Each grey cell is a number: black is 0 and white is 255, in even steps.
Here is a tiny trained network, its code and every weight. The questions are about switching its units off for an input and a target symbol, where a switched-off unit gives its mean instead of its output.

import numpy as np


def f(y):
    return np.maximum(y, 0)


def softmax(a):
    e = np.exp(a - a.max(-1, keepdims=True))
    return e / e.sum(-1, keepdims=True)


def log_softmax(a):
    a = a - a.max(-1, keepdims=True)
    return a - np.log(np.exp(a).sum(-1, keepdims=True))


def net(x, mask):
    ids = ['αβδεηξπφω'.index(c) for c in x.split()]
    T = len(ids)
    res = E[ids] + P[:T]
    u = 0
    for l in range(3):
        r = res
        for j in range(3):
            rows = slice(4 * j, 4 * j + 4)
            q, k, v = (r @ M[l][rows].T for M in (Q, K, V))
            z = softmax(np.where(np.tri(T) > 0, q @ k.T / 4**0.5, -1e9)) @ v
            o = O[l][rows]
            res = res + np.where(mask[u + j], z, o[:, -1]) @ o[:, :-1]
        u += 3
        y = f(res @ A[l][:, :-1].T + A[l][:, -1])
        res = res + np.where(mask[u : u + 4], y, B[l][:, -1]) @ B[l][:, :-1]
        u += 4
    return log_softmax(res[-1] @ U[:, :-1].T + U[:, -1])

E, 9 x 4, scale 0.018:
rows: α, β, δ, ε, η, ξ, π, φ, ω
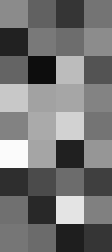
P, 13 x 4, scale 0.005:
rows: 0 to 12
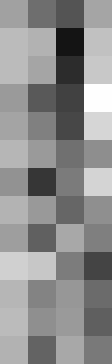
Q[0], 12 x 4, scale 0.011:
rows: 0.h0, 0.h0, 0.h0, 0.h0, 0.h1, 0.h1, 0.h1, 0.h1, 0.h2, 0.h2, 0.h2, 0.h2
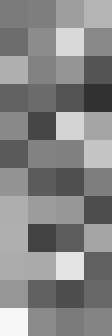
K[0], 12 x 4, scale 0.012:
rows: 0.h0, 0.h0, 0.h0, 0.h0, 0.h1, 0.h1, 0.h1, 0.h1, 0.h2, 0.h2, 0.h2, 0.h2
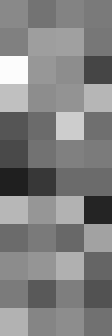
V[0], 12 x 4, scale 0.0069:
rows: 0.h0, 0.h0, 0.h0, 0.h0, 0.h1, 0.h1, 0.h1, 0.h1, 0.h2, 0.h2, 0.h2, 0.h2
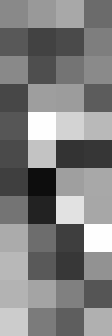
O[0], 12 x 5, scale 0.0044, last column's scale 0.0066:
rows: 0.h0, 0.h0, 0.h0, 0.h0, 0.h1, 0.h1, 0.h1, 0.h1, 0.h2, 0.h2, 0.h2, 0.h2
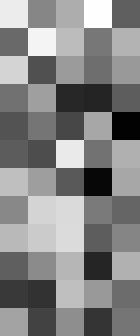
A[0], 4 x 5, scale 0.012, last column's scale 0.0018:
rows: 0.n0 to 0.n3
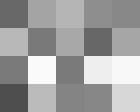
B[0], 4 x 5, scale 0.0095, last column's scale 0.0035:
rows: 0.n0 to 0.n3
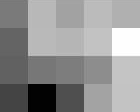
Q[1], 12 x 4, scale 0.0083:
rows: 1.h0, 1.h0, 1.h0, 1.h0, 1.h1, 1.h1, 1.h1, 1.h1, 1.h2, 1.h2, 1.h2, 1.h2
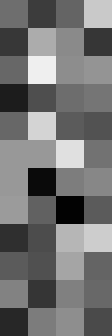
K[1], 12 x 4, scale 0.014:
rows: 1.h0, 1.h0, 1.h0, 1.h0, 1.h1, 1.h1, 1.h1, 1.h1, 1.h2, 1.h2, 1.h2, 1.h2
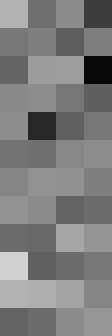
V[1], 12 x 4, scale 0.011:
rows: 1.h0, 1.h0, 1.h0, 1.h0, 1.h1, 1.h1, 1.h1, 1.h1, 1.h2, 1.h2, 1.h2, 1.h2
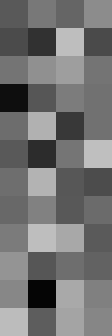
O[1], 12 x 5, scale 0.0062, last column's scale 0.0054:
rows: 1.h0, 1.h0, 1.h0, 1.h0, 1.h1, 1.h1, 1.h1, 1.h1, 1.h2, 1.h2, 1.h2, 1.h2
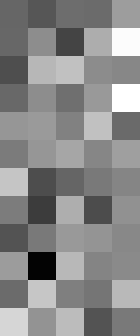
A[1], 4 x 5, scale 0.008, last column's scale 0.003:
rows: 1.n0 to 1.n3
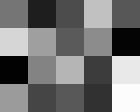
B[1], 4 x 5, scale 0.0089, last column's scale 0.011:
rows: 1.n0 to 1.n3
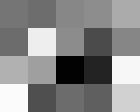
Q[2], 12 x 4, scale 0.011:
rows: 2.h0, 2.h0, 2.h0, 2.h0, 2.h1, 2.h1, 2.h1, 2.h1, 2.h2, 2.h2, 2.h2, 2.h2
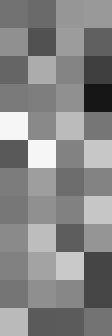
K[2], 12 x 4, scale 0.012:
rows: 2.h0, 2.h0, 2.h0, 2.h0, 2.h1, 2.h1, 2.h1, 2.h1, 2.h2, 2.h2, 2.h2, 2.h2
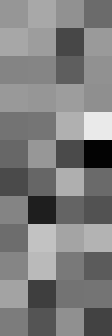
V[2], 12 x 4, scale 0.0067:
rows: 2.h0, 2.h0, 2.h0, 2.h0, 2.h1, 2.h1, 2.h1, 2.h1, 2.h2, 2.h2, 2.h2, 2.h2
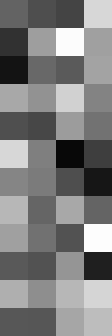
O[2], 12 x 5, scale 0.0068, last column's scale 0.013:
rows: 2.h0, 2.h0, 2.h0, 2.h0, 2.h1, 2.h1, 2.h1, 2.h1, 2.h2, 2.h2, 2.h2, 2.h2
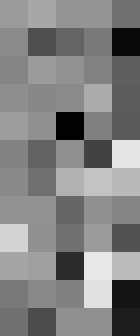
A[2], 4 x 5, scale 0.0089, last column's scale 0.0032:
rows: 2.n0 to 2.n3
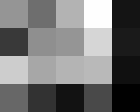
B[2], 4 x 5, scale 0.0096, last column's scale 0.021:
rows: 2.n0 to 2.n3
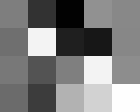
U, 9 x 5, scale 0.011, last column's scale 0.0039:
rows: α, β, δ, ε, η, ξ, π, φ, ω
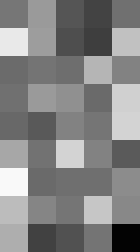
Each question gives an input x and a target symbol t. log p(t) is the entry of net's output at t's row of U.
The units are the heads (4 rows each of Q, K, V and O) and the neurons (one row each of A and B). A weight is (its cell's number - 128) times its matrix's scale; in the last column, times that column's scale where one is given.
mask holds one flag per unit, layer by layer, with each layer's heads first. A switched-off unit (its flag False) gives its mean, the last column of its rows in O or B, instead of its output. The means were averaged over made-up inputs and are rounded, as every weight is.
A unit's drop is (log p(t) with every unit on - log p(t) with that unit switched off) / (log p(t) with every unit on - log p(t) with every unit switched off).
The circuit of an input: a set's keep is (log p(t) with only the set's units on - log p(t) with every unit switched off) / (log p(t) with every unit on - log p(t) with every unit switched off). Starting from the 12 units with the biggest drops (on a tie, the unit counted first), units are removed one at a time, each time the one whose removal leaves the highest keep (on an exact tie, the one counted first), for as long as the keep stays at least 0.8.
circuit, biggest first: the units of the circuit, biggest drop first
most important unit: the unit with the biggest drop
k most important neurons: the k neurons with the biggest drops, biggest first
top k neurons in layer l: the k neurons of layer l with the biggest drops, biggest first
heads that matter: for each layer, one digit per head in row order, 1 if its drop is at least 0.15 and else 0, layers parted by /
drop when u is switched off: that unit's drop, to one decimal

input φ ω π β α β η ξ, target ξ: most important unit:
1.n2
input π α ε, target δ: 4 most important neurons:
[1.n2 2.n2 2.n0 1.n3]
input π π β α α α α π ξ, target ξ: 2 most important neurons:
[0.n1 1.n2]
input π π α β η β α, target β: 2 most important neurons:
[2.n3 0.n3]
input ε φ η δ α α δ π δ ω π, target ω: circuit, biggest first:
[2.n3 2.h0 1.n2 0.n1]
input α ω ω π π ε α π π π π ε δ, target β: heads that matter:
010 / 000 / 000
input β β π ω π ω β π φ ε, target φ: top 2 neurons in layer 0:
[0.n3 0.n1]
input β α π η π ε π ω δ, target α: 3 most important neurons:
[0.n1 1.n3 2.n3]
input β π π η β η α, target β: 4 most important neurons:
[2.n3 0.n3 1.n2 2.n2]
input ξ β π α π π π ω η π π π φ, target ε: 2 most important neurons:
[2.n3 1.n3]
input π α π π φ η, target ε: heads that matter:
000 / 000 / 111
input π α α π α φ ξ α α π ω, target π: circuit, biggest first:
[1.n3 1.h0 1.h2]
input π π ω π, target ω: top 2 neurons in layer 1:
[1.n3 1.n2]
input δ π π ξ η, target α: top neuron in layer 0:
[0.n0]
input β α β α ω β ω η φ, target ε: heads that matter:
000 / 010 / 000
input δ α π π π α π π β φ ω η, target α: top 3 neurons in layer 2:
[2.n3 2.n1 2.n2]
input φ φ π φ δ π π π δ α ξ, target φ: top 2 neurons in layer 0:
[0.n1 0.n3]
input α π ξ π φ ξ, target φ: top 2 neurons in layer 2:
[2.n2 2.n0]
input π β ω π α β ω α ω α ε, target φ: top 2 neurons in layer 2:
[2.n2 2.n0]
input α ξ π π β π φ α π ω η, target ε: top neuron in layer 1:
[1.n3]
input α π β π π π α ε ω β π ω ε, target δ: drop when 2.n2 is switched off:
0.3
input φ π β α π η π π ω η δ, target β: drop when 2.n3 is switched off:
0.5
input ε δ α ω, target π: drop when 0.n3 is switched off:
0.1
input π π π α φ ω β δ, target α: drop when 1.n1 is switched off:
0.0
